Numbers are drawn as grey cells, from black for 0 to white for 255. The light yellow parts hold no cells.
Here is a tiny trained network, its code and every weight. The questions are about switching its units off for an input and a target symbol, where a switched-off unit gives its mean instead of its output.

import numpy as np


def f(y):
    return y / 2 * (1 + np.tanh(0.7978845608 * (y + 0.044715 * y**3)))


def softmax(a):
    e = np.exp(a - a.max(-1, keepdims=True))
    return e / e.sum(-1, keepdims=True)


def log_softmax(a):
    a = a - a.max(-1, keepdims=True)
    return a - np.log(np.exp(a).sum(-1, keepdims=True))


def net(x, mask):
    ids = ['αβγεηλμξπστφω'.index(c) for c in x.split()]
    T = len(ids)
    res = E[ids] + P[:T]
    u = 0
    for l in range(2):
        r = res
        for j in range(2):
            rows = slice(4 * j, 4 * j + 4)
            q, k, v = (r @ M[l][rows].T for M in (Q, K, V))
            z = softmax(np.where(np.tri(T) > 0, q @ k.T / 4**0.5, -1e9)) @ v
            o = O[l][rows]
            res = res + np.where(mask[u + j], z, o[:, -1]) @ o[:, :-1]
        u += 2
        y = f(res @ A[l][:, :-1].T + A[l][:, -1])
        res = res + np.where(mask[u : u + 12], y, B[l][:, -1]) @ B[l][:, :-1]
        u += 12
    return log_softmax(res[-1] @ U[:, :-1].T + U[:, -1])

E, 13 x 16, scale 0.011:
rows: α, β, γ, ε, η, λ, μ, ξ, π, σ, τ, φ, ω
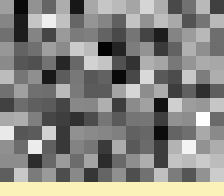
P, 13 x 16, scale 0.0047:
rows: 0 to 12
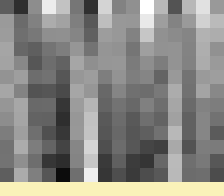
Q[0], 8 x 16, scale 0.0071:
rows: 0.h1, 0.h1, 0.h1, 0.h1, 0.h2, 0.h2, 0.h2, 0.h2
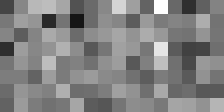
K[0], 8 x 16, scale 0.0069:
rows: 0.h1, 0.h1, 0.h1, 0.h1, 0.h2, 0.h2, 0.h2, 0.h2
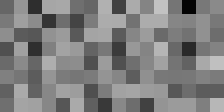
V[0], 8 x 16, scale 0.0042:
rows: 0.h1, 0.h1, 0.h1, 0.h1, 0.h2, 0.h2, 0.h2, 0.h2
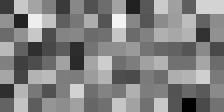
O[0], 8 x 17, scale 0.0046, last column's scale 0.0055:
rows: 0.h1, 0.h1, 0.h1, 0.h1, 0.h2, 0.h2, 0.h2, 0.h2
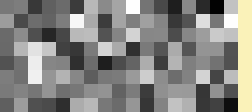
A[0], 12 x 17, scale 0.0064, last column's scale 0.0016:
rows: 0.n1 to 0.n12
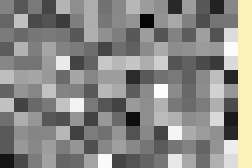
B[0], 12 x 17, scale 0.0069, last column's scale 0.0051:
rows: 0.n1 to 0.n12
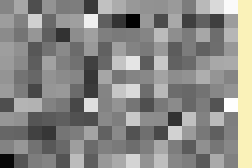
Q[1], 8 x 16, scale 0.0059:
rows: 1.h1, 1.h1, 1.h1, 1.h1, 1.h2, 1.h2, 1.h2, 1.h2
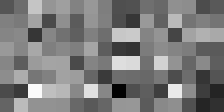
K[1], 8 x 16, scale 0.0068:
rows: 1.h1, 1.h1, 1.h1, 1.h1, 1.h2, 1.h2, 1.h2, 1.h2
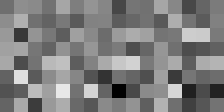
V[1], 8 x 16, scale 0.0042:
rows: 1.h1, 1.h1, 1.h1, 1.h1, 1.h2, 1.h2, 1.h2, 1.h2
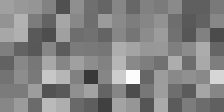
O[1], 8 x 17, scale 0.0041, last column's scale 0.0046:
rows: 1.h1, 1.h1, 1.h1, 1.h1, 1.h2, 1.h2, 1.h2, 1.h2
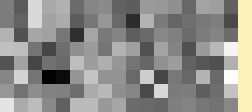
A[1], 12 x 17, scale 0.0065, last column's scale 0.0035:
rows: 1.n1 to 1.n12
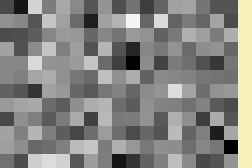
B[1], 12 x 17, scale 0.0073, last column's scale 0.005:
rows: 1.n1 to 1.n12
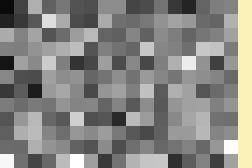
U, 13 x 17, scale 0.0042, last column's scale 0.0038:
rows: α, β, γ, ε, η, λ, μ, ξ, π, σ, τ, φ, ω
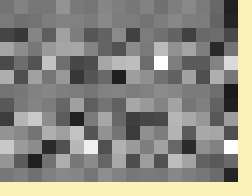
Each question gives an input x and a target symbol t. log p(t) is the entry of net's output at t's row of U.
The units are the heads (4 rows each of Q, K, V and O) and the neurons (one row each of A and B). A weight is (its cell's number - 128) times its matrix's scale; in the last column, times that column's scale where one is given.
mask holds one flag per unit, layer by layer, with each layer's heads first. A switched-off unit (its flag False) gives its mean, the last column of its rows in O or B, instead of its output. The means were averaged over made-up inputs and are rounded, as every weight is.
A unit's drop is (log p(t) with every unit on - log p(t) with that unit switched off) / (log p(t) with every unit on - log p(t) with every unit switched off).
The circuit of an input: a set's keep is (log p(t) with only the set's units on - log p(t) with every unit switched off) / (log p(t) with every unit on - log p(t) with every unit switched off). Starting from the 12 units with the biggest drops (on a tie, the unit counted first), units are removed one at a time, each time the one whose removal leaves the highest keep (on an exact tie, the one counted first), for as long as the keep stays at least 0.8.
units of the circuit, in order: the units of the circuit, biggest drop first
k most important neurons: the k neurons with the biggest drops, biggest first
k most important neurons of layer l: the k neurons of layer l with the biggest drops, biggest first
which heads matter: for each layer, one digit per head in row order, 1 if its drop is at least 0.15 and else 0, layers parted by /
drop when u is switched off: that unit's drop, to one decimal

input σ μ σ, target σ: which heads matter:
10 / 00
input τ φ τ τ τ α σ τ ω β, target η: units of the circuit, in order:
(0.n5 1.n2)
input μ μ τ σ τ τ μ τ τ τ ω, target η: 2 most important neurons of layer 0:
(0.n7 0.n9)
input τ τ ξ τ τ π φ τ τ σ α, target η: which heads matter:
00 / 00
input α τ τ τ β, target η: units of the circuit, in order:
(1.n2 0.n5)
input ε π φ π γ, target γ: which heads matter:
10 / 01
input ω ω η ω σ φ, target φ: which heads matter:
10 / 01
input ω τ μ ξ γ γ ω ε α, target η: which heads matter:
01 / 00
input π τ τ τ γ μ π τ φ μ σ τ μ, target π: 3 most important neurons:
(0.n2 0.n5 1.n5)
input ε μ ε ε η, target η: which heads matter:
10 / 00
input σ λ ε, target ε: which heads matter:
10 / 01
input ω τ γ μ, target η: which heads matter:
00 / 00
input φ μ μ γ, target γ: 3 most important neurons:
(1.n1 0.n1 0.n10)
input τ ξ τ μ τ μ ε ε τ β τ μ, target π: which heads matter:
11 / 11
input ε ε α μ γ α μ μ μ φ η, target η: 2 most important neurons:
(0.n9 0.n12)
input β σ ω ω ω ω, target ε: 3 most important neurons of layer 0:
(0.n2 0.n1 0.n5)
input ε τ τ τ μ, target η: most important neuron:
(1.n2)
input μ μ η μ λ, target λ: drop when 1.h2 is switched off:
0.3
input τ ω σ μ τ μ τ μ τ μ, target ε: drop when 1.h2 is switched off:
0.3
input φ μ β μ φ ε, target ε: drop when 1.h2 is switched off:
0.3
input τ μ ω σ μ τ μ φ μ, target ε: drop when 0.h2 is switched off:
1.3
